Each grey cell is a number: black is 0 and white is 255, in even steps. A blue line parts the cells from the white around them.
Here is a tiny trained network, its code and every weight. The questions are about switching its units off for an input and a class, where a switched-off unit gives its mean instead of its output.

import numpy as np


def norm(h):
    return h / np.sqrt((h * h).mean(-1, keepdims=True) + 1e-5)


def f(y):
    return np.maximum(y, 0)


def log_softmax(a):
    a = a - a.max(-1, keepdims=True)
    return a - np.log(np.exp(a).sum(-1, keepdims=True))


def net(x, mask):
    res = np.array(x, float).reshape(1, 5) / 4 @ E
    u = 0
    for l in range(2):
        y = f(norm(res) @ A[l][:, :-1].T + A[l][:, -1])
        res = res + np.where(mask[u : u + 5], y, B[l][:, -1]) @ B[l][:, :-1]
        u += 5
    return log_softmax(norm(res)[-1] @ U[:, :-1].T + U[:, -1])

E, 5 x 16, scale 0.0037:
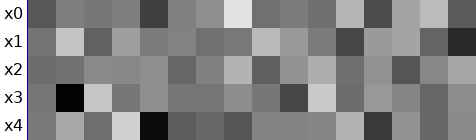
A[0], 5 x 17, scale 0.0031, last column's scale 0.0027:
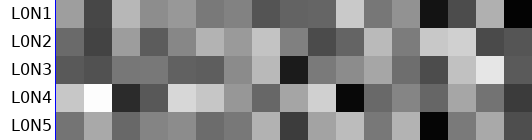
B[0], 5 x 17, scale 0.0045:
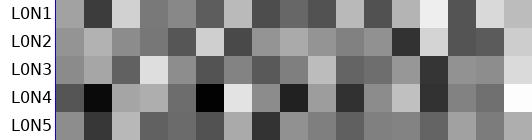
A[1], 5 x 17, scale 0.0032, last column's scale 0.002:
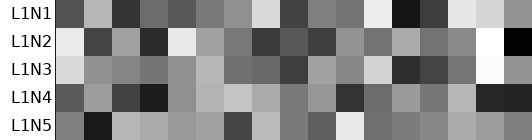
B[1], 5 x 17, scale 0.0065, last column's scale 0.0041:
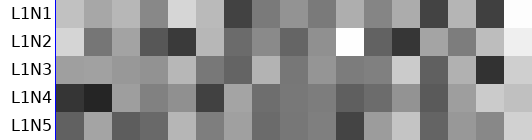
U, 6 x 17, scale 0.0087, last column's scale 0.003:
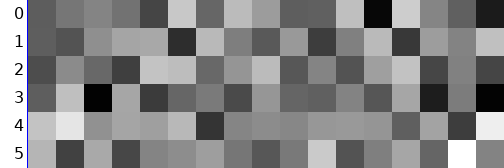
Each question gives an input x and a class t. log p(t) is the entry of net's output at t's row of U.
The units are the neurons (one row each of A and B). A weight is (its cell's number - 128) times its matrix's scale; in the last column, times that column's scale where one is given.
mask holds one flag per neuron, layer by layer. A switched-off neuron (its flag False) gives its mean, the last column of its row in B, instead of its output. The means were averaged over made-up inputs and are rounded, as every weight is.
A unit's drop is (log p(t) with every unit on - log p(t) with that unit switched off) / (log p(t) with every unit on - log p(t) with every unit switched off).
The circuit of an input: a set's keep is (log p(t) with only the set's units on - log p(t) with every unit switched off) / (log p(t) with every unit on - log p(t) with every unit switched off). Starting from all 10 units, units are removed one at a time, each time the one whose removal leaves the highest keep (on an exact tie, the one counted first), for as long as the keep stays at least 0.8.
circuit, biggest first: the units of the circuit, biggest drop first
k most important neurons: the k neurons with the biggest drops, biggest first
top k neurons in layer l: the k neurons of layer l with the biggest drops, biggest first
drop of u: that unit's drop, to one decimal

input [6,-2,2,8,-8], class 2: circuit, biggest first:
L0N2; L0N4
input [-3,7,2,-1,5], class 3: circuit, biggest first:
L1N1
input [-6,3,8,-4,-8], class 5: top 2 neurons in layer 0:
L0N3; L0N5
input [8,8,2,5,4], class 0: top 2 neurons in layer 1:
L1N1; L1N3
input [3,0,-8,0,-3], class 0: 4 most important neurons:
L0N2; L0N3; L1N5; L1N3
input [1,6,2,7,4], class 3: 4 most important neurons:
L1N1; L0N4; L1N3; L1N4
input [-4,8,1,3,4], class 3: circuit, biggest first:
L1N1; L1N3
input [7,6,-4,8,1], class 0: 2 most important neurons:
L1N1; L0N2
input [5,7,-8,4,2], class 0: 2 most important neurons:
L1N1; L0N3
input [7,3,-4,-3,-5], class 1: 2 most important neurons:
L1N4; L0N4
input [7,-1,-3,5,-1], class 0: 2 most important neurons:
L0N2; L1N3
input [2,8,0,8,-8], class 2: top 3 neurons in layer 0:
L0N4; L0N3; L0N2
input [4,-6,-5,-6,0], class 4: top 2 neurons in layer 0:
L0N2; L0N5
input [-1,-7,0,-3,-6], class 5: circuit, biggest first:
L1N2
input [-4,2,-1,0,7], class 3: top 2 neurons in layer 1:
L1N1; L1N2
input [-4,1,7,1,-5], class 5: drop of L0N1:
0.0
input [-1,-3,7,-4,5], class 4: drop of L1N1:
0.2
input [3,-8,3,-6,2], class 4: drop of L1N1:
0.1
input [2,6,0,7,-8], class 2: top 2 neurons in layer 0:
L0N4; L0N2
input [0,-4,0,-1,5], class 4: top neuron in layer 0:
L0N4
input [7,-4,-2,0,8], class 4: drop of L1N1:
0.2
